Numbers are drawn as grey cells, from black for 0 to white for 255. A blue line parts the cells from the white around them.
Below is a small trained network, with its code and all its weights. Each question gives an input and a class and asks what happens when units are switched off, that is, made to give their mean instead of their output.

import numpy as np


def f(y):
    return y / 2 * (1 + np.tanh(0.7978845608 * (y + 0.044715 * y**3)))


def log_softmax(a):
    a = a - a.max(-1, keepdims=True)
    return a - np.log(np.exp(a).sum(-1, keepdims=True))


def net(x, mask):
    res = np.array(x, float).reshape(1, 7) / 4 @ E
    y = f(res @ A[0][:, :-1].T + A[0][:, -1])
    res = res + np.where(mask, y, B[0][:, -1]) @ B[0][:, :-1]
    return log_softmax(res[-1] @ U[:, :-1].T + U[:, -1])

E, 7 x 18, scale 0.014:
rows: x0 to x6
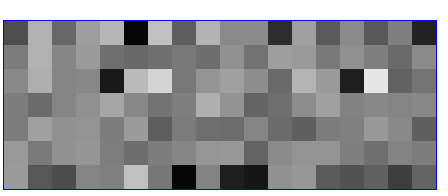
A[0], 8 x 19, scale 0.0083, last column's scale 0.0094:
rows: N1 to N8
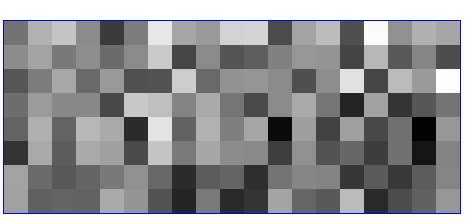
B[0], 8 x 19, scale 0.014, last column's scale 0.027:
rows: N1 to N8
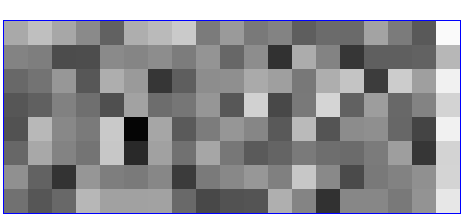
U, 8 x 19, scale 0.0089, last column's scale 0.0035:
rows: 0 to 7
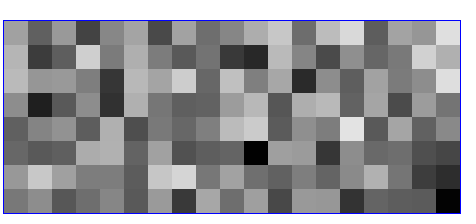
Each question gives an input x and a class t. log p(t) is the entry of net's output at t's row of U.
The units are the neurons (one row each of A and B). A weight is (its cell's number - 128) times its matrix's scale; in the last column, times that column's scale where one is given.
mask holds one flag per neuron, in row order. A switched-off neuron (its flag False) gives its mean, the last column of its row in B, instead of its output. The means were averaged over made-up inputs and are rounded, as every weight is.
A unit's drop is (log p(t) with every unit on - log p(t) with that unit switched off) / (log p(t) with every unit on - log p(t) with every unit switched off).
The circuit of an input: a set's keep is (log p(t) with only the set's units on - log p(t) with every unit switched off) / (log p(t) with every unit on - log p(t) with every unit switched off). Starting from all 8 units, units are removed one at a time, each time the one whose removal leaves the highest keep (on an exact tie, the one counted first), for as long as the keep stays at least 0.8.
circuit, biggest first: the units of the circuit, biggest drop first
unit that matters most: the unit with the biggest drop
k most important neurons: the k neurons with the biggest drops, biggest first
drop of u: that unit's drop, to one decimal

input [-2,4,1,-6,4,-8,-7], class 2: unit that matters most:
N1
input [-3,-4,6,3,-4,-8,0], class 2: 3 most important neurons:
(N1; N5; N7)
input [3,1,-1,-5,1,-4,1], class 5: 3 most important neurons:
(N3; N4; N1)
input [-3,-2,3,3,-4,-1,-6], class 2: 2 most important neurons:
(N5; N1)
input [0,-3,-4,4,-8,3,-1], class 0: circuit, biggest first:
(N5; N6)
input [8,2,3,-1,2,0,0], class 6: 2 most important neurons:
(N7; N3)
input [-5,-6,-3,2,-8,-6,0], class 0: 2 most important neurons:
(N5; N7)
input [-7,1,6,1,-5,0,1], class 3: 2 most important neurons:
(N4; N2)
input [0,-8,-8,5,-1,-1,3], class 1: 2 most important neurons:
(N5; N8)
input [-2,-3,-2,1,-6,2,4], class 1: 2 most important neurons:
(N5; N6)
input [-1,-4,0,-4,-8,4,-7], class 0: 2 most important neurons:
(N3; N5)
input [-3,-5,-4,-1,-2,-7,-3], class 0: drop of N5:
0.3
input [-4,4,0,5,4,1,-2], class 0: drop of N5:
0.4
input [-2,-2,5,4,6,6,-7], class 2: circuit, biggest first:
(N5)
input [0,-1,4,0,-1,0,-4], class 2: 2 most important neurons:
(N5; N6)
